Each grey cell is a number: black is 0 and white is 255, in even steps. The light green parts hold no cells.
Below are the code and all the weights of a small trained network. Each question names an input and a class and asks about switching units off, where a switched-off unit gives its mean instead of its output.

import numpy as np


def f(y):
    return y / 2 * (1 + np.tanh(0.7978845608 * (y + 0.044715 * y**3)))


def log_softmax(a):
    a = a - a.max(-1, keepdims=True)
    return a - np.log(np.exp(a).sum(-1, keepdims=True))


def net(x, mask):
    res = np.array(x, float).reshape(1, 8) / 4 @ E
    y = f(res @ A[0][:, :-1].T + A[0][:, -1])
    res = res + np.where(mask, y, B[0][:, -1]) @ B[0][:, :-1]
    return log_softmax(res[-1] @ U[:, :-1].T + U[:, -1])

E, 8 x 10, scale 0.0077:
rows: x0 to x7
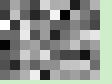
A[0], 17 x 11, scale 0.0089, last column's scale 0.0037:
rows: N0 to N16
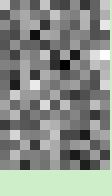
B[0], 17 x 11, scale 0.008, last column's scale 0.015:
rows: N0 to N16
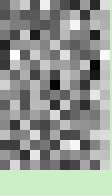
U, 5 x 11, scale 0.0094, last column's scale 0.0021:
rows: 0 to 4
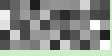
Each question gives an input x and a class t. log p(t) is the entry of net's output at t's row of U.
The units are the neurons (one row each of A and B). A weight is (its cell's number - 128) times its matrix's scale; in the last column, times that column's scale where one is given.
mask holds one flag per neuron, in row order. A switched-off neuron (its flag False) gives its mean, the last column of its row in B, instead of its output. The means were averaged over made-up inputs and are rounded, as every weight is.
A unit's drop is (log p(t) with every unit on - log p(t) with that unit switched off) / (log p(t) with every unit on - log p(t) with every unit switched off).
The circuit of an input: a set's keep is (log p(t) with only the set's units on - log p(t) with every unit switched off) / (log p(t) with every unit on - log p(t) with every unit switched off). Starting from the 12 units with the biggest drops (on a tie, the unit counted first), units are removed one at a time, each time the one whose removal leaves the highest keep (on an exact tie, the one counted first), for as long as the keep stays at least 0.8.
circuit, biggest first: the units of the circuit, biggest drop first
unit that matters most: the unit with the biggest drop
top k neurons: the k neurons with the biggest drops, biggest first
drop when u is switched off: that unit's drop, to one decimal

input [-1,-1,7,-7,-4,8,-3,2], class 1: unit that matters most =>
N0
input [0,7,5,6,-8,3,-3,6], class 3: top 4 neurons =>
(N6 N8 N15 N9)
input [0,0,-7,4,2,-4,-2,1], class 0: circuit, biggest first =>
(N10 N5)
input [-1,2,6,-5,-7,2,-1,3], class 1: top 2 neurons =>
(N0 N5)
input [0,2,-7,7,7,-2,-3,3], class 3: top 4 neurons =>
(N3 N7 N14 N4)
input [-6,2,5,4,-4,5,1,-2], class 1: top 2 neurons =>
(N0 N5)
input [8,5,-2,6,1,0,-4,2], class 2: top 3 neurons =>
(N15 N13 N0)
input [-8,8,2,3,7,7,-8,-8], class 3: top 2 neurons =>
(N6 N4)
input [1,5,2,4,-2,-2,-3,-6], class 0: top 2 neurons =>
(N8 N14)
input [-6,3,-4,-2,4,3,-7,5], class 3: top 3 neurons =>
(N4 N16 N6)
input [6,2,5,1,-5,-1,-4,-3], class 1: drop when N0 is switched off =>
0.1
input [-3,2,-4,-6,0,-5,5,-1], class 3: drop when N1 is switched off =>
0.0
